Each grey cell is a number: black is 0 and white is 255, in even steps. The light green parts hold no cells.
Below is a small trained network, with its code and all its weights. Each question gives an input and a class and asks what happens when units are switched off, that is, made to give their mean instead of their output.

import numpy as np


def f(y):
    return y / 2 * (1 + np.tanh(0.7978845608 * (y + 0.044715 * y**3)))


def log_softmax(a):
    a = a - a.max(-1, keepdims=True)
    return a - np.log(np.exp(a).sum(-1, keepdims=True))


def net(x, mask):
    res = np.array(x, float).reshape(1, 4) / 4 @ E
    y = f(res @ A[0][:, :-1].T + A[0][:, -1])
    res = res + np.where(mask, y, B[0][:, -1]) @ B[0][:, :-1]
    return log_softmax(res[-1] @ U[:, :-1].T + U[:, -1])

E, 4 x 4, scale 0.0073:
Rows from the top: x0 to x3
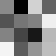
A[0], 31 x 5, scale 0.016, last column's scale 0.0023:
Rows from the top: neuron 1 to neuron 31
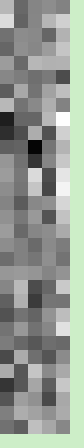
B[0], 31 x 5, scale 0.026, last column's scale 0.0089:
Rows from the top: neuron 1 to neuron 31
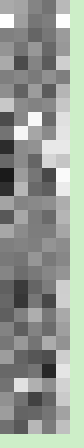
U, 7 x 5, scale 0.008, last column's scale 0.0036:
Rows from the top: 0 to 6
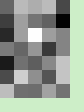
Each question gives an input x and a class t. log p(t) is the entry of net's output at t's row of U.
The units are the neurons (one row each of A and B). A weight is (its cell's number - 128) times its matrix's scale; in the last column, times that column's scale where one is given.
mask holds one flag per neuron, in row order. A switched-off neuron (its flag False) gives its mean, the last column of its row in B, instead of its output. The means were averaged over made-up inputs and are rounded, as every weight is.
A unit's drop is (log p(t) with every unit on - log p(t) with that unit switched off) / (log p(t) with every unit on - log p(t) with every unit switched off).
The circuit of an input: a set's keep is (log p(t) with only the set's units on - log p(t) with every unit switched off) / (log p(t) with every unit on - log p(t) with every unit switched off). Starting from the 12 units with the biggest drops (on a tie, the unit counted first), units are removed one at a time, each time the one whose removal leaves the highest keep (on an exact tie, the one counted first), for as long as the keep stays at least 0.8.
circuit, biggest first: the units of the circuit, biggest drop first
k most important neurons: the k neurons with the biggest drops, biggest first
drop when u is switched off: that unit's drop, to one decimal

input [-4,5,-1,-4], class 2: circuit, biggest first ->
neuron 9
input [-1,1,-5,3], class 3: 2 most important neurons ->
neuron 10; neuron 11
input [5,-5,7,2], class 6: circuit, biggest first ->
neuron 9; neuron 2; neuron 13
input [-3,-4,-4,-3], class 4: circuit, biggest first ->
neuron 2; neuron 21; neuron 9
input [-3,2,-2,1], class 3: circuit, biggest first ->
neuron 11; neuron 10
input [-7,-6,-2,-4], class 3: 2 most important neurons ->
neuron 26; neuron 13
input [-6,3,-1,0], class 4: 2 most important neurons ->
neuron 2; neuron 5
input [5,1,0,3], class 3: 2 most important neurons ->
neuron 5; neuron 11
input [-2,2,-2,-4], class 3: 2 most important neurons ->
neuron 11; neuron 26
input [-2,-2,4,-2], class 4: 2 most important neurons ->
neuron 10; neuron 28
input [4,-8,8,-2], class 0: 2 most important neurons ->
neuron 9; neuron 13
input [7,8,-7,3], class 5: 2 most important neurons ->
neuron 27; neuron 10
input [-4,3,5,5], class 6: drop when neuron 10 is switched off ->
0.2
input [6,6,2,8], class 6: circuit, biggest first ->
neuron 2
